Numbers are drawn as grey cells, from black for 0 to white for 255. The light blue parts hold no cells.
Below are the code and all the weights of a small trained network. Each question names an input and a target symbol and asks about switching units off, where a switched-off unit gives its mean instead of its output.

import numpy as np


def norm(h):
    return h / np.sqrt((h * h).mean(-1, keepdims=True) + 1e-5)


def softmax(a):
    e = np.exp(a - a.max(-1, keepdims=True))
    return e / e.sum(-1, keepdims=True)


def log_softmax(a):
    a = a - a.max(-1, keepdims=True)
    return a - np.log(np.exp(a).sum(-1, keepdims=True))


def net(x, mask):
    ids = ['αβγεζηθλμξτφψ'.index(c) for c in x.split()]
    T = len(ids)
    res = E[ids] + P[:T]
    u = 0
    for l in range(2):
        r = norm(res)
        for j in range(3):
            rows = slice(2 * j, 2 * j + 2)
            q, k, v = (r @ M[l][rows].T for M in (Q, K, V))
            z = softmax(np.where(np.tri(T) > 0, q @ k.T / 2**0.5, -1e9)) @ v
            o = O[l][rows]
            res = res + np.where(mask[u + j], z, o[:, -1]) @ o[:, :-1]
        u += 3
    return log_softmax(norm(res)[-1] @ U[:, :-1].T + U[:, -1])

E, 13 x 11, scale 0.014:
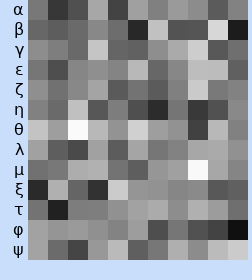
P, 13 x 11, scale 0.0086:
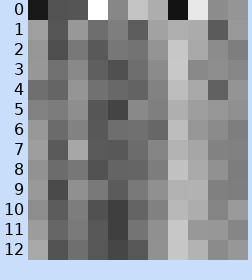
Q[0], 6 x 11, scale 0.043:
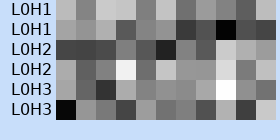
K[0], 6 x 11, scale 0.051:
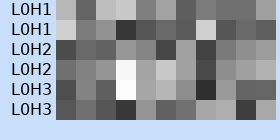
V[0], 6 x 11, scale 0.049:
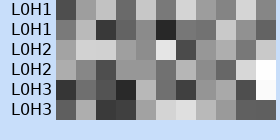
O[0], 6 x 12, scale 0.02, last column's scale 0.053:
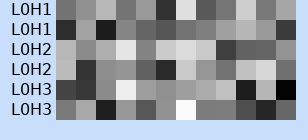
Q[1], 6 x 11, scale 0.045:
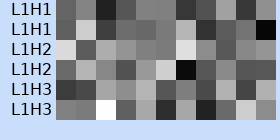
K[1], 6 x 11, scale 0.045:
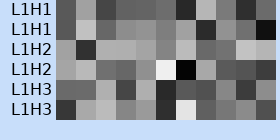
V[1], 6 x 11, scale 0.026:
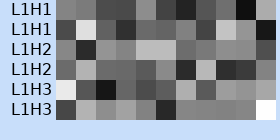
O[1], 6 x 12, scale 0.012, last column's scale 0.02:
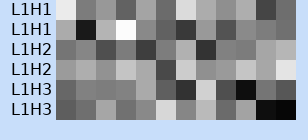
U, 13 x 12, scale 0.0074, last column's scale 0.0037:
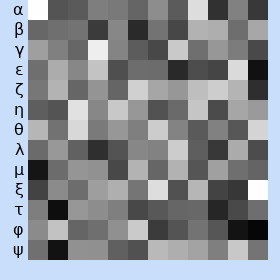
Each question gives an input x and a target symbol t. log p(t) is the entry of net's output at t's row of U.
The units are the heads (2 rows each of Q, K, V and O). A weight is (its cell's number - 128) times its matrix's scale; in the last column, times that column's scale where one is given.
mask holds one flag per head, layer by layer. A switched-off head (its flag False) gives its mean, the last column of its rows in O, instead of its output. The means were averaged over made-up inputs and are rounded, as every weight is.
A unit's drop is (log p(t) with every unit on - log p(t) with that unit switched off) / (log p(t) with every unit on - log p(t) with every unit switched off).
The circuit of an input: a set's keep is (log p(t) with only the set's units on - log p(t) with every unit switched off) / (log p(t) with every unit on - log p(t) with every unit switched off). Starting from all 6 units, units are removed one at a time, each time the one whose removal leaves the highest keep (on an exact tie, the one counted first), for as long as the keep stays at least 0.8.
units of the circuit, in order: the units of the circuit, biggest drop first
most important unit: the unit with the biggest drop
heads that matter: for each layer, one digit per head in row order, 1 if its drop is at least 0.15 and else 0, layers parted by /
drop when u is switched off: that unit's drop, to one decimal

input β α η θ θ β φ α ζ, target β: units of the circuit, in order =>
L0H2
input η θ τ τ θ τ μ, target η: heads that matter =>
001 / 000
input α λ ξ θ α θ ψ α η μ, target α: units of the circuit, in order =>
L0H1, L0H3, L1H1, L0H2
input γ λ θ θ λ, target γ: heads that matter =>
100 / 100
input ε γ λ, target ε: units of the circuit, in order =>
L1H1, L0H3
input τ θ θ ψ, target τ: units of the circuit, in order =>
L0H3, L0H2, L1H1, L1H2
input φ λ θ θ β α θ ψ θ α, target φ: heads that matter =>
010 / 000
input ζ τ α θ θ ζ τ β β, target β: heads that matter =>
010 / 000
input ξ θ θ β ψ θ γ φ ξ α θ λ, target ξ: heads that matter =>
001 / 000
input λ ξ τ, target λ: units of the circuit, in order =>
L0H2, L0H1, L1H1, L1H3
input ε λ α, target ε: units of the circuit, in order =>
L1H1, L0H3
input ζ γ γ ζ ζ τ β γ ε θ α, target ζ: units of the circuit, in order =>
L0H1, L0H3, L1H1, L1H3
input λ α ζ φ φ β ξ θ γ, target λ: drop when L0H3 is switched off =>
0.4
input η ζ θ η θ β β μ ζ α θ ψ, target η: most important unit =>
L0H3
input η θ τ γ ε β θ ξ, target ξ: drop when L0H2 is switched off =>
0.0
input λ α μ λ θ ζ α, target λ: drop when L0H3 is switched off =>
0.4
